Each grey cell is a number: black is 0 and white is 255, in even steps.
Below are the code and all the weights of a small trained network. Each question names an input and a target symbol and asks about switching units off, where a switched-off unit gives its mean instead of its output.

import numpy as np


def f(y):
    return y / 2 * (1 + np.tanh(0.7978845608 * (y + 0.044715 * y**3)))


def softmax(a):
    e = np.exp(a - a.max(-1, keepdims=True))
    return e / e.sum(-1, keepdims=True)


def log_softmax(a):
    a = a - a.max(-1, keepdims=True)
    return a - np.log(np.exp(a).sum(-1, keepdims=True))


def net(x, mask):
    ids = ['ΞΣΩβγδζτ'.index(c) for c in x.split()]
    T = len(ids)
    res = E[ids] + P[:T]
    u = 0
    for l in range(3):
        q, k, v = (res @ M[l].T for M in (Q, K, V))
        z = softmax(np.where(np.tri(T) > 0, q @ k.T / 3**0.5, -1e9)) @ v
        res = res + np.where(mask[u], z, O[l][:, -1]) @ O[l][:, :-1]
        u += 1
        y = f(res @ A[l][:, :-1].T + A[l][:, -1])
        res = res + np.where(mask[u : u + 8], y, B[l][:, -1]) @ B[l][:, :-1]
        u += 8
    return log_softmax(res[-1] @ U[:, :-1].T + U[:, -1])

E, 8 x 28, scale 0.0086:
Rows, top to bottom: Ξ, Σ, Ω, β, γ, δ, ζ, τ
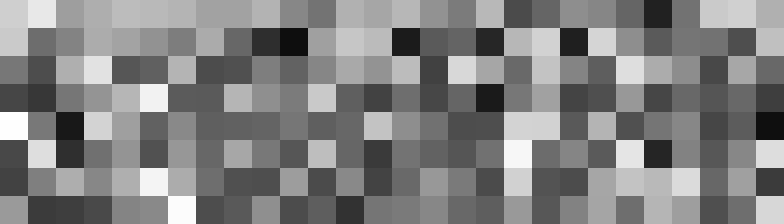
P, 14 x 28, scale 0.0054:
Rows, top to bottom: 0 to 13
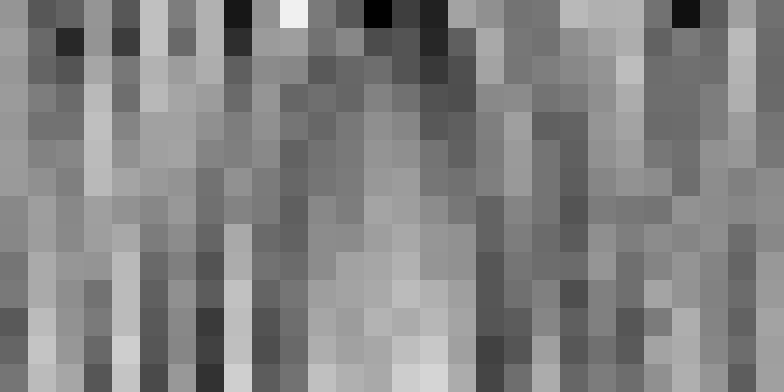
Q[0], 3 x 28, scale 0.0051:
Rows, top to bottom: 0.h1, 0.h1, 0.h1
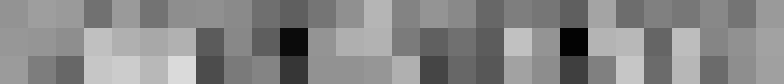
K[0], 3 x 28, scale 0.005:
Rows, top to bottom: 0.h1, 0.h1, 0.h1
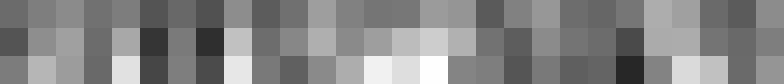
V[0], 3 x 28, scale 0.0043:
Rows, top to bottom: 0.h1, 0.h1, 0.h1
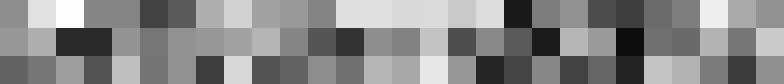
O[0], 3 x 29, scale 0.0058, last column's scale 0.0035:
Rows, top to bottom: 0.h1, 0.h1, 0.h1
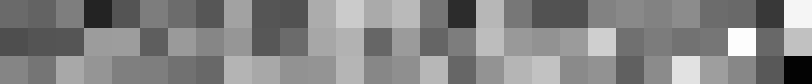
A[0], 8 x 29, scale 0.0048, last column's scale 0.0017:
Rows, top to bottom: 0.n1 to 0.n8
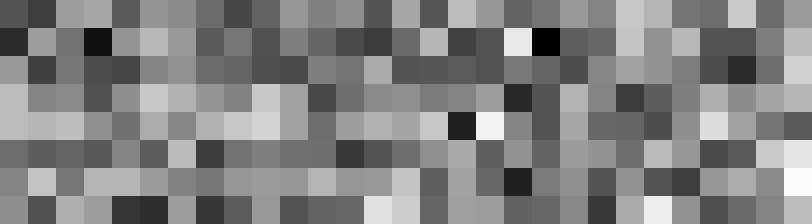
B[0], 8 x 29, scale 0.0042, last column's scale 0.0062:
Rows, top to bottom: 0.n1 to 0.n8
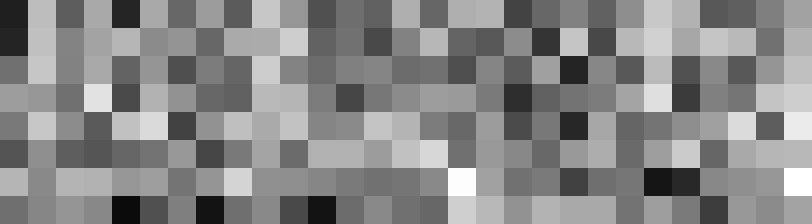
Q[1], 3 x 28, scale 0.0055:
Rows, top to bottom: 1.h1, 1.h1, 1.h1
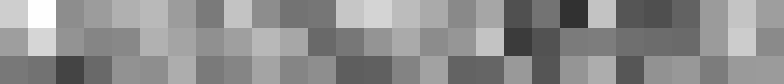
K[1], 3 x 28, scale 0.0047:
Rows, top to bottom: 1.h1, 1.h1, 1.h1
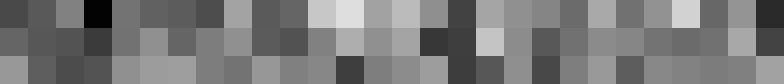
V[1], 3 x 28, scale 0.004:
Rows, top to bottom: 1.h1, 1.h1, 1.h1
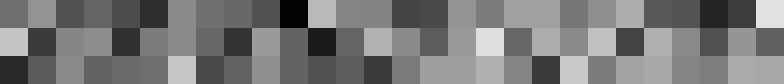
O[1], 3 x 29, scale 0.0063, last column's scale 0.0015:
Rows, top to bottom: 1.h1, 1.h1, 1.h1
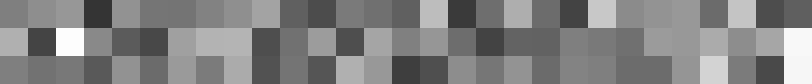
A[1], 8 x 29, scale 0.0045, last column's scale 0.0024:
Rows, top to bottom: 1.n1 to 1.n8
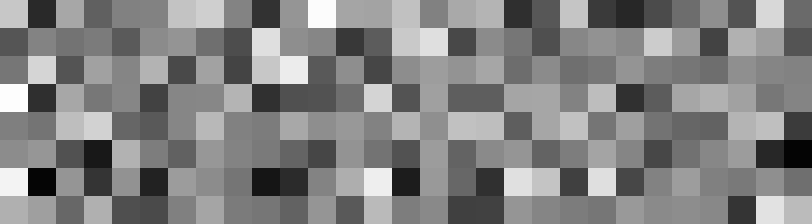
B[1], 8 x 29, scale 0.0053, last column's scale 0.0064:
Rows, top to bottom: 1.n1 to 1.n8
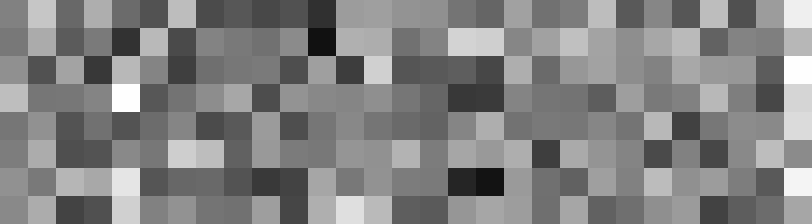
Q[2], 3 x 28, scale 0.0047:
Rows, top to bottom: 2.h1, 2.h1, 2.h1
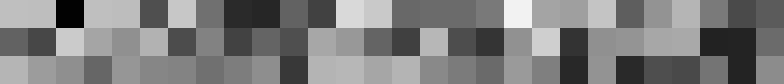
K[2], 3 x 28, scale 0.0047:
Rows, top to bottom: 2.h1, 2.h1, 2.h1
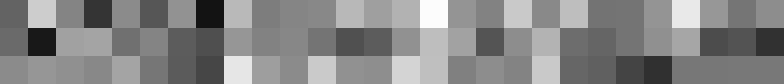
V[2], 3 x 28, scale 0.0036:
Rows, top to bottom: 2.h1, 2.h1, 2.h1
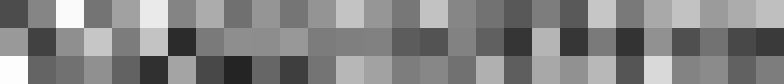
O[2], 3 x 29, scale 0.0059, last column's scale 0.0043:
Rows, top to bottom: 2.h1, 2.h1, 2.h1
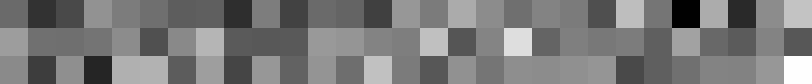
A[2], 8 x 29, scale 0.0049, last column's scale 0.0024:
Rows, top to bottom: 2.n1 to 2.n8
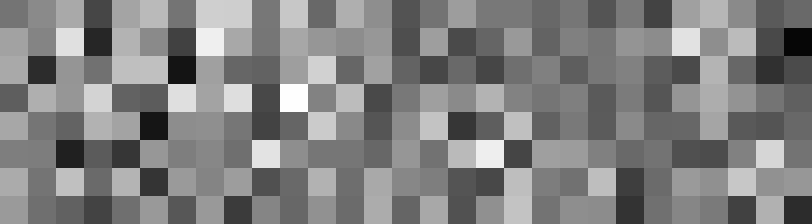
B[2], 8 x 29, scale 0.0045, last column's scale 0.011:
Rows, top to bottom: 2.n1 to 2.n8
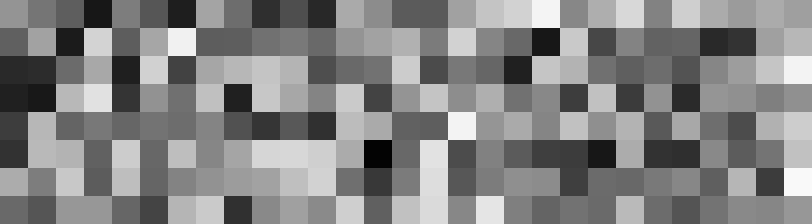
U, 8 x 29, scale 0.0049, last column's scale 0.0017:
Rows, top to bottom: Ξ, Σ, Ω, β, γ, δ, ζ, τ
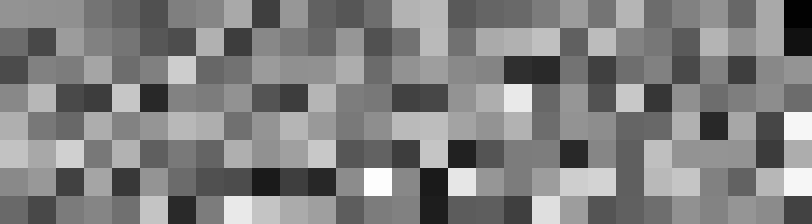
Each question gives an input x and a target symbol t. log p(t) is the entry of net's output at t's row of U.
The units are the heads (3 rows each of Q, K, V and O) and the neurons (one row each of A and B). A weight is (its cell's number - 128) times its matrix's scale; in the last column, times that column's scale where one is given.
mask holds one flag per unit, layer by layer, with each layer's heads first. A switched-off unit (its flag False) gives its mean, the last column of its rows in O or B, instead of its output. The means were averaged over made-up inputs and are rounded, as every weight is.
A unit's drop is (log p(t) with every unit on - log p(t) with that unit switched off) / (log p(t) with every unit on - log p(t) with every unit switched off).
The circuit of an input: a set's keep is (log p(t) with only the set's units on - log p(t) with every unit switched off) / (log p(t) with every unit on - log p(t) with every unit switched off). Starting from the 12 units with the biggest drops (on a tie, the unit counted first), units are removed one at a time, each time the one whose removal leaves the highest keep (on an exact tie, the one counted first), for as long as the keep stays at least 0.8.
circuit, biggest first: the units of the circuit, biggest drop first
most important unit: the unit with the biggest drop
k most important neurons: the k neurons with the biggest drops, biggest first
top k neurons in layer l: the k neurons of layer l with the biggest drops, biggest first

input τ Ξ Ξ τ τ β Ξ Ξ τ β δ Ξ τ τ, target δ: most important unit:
2.n7
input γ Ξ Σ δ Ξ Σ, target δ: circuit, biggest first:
[1.n7, 2.n7]
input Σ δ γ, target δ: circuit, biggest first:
[2.h1, 2.n5, 2.n2]
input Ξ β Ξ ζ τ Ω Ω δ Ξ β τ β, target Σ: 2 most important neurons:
[2.n4, 1.n3]
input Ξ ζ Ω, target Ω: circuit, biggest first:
[0.n1, 2.n6, 1.n7]
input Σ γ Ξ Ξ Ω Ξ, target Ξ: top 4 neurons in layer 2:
[2.n7, 2.n3, 2.n5, 2.n2]
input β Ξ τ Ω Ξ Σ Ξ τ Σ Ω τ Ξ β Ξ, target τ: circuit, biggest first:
[0.h1, 1.n3, 1.h1, 0.n5]
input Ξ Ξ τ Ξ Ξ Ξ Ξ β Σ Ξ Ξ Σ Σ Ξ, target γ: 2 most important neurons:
[0.n7, 0.n5]
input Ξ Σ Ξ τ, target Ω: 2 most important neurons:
[2.n6, 0.n2]
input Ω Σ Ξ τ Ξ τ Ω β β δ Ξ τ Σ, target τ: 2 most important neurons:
[2.n3, 2.n7]
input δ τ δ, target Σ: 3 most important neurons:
[2.n4, 1.n6, 1.n7]
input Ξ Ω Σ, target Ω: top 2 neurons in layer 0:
[0.n3, 0.n8]
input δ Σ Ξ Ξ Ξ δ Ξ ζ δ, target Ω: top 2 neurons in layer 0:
[0.n7, 0.n5]
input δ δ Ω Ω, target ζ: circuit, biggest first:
[2.n6]
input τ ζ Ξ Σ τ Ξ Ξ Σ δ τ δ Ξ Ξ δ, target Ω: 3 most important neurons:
[2.n4, 0.n7, 1.n3]
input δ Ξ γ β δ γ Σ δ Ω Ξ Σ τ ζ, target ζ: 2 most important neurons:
[2.n7, 1.n2]
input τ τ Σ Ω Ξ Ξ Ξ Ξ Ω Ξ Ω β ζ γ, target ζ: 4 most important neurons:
[2.n5, 0.n2, 0.n7, 2.n6]
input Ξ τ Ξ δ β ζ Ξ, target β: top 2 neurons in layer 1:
[1.n6, 1.n3]
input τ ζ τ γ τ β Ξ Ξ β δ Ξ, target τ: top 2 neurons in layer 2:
[2.n3, 2.n5]
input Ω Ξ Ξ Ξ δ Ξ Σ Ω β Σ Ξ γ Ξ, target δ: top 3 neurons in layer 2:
[2.n3, 2.n5, 2.n2]
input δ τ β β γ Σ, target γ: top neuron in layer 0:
[0.n2]
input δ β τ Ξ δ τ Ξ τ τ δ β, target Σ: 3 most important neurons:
[2.n4, 1.n1, 1.n3]
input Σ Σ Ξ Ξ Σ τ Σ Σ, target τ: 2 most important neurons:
[2.n3, 0.n6]
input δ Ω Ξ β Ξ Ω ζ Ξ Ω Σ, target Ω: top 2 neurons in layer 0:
[0.n8, 0.n3]
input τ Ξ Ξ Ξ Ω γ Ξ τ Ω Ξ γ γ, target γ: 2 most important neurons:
[2.n7, 2.n2]
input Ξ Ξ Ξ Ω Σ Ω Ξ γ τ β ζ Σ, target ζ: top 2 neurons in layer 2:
[2.n5, 2.n6]
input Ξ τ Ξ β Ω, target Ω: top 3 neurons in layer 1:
[1.n7, 1.n3, 1.n4]
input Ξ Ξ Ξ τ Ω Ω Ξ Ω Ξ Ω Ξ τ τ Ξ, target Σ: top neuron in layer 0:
[0.n7]
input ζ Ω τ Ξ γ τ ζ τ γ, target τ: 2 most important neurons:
[2.n3, 0.n6]
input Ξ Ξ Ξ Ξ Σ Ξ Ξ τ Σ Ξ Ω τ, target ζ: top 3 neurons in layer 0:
[0.n2, 0.n7, 0.n6]
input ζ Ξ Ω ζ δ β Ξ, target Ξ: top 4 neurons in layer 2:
[2.n7, 2.n5, 2.n3, 2.n2]
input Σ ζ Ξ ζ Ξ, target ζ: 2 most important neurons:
[0.n4, 0.n7]
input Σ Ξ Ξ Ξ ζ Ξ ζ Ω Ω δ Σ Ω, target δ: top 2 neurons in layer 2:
[2.n5, 2.n3]
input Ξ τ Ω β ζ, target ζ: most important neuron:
[2.n7]
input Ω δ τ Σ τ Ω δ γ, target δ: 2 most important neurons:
[2.n7, 0.n2]
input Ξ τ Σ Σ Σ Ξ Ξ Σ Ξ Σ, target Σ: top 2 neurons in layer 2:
[2.n8, 2.n3]
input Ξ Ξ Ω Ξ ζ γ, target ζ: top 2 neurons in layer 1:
[1.n3, 1.n8]
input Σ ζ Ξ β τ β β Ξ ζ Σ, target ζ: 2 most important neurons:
[0.n2, 2.n5]
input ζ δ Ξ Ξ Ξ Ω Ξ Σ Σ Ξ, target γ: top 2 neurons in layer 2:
[2.n2, 2.n7]
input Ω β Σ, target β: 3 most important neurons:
[2.n5, 2.n7, 1.n8]
